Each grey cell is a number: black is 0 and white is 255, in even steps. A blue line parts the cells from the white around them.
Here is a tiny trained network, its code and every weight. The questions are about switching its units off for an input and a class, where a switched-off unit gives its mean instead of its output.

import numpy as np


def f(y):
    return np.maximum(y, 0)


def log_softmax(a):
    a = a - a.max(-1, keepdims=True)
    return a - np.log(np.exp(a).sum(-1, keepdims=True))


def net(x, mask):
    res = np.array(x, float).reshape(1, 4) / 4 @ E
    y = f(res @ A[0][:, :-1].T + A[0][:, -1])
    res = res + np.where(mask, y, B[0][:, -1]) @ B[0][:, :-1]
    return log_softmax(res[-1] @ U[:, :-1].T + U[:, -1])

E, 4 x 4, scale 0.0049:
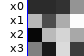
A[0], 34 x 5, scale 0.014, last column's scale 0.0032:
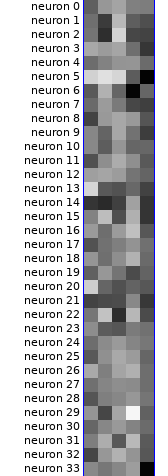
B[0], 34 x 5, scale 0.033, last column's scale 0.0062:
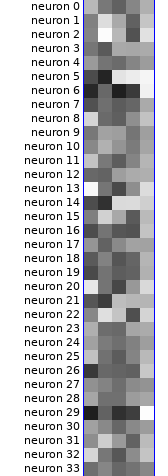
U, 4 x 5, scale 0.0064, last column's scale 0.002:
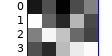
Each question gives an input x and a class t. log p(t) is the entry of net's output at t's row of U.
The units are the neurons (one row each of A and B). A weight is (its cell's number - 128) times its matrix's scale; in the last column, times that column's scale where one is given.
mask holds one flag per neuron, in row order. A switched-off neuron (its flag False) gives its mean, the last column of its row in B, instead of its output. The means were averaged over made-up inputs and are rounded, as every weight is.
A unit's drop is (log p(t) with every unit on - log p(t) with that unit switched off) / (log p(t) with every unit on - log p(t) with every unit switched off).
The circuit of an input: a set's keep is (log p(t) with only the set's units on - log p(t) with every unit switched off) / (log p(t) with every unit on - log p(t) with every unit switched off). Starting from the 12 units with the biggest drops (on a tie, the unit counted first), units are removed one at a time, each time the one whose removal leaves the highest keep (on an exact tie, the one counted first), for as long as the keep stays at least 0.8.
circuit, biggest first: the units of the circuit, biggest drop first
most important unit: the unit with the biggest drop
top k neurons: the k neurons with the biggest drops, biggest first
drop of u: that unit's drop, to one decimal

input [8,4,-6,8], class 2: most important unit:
neuron 2
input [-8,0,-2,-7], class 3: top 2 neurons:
(neuron 5; neuron 2)
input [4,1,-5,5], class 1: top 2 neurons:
(neuron 13; neuron 20)
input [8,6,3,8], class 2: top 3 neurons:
(neuron 2; neuron 1; neuron 5)
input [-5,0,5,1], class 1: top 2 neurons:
(neuron 14; neuron 32)
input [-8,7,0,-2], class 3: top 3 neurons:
(neuron 5; neuron 6; neuron 3)
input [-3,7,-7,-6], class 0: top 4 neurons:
(neuron 29; neuron 26; neuron 16; neuron 18)
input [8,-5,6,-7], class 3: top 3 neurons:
(neuron 14; neuron 21; neuron 2)
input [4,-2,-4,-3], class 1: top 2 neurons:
(neuron 5; neuron 20)
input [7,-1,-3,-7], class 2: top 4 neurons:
(neuron 22; neuron 5; neuron 15; neuron 31)
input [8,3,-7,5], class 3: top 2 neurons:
(neuron 14; neuron 21)
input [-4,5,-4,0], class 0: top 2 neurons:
(neuron 29; neuron 26)
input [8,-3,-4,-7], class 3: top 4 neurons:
(neuron 14; neuron 21; neuron 2; neuron 1)
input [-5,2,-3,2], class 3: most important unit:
neuron 5
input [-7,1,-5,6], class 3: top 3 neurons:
(neuron 5; neuron 22; neuron 3)
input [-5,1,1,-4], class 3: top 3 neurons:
(neuron 5; neuron 2; neuron 1)
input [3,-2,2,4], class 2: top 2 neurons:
(neuron 5; neuron 2)
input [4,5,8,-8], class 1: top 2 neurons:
(neuron 8; neuron 32)
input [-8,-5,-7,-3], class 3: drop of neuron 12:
0.2
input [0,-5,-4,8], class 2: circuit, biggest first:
(neuron 2)
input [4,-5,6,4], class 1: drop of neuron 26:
0.1
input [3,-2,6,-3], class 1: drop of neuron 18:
0.0
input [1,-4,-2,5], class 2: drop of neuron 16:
0.1
